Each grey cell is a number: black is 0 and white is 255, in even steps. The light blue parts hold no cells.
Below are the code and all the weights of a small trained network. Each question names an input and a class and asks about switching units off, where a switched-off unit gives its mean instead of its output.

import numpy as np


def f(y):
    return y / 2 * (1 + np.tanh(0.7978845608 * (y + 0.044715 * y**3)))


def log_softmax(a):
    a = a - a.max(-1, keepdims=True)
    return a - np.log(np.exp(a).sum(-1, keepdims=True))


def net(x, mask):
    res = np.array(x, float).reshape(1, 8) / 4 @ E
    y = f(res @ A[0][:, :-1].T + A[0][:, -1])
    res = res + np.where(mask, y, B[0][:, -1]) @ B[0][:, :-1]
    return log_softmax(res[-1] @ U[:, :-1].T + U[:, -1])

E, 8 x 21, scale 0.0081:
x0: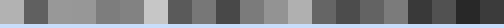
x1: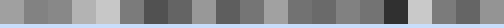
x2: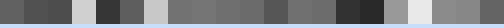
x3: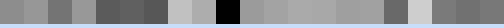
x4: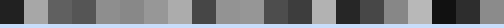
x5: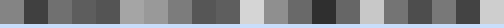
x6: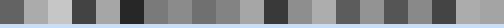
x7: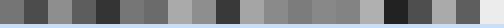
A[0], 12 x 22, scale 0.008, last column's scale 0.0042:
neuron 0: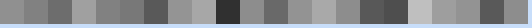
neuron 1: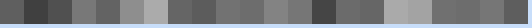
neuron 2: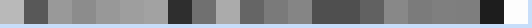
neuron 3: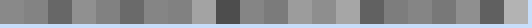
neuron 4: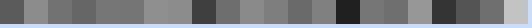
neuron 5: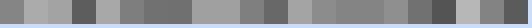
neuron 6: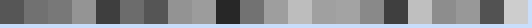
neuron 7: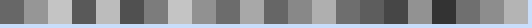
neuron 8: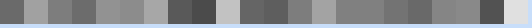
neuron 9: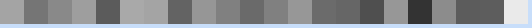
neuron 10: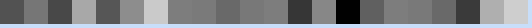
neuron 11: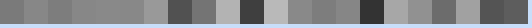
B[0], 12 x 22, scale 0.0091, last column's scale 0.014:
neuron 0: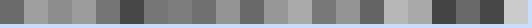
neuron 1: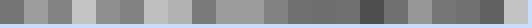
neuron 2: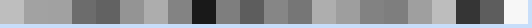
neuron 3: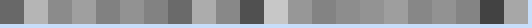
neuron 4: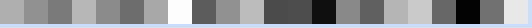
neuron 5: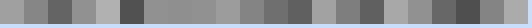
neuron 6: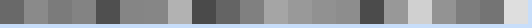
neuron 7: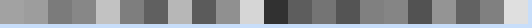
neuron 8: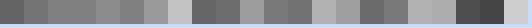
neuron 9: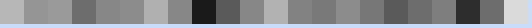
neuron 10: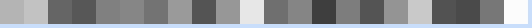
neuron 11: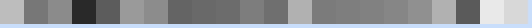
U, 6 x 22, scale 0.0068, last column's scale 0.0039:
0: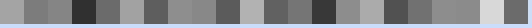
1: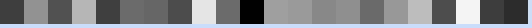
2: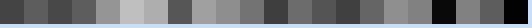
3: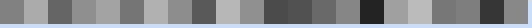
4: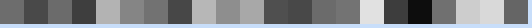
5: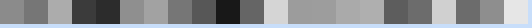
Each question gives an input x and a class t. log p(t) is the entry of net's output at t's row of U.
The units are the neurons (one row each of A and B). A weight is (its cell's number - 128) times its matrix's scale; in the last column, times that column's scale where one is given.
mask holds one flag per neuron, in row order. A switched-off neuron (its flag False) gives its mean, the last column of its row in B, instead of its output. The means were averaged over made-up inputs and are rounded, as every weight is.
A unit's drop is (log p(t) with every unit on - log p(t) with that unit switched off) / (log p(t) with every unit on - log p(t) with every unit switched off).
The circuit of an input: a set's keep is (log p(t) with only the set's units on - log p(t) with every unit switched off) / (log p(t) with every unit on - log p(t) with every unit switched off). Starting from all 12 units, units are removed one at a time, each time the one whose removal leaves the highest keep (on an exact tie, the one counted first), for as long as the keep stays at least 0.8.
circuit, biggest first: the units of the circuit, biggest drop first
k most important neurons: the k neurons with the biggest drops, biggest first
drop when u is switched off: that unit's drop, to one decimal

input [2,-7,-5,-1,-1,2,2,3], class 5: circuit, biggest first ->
(neuron 4)
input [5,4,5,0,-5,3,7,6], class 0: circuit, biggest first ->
(neuron 2; neuron 1)
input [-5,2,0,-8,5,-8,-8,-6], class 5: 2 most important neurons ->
(neuron 11; neuron 4)
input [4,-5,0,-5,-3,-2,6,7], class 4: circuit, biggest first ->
(neuron 2; neuron 6; neuron 4; neuron 10)
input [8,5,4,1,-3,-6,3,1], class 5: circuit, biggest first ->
(neuron 4; neuron 10; neuron 1)
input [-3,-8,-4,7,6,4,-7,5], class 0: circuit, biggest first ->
(neuron 0; neuron 2)
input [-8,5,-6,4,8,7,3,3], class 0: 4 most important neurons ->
(neuron 0; neuron 1; neuron 8; neuron 2)
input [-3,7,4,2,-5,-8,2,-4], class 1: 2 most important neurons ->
(neuron 4; neuron 10)
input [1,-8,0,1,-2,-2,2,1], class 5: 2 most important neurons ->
(neuron 4; neuron 10)
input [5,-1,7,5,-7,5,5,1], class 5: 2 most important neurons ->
(neuron 4; neuron 7)
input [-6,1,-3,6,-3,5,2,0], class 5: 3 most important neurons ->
(neuron 4; neuron 10; neuron 6)
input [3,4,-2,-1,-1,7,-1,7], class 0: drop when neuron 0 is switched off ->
0.1
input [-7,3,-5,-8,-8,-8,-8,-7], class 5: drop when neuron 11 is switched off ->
0.2
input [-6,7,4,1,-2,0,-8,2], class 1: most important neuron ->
(neuron 4)
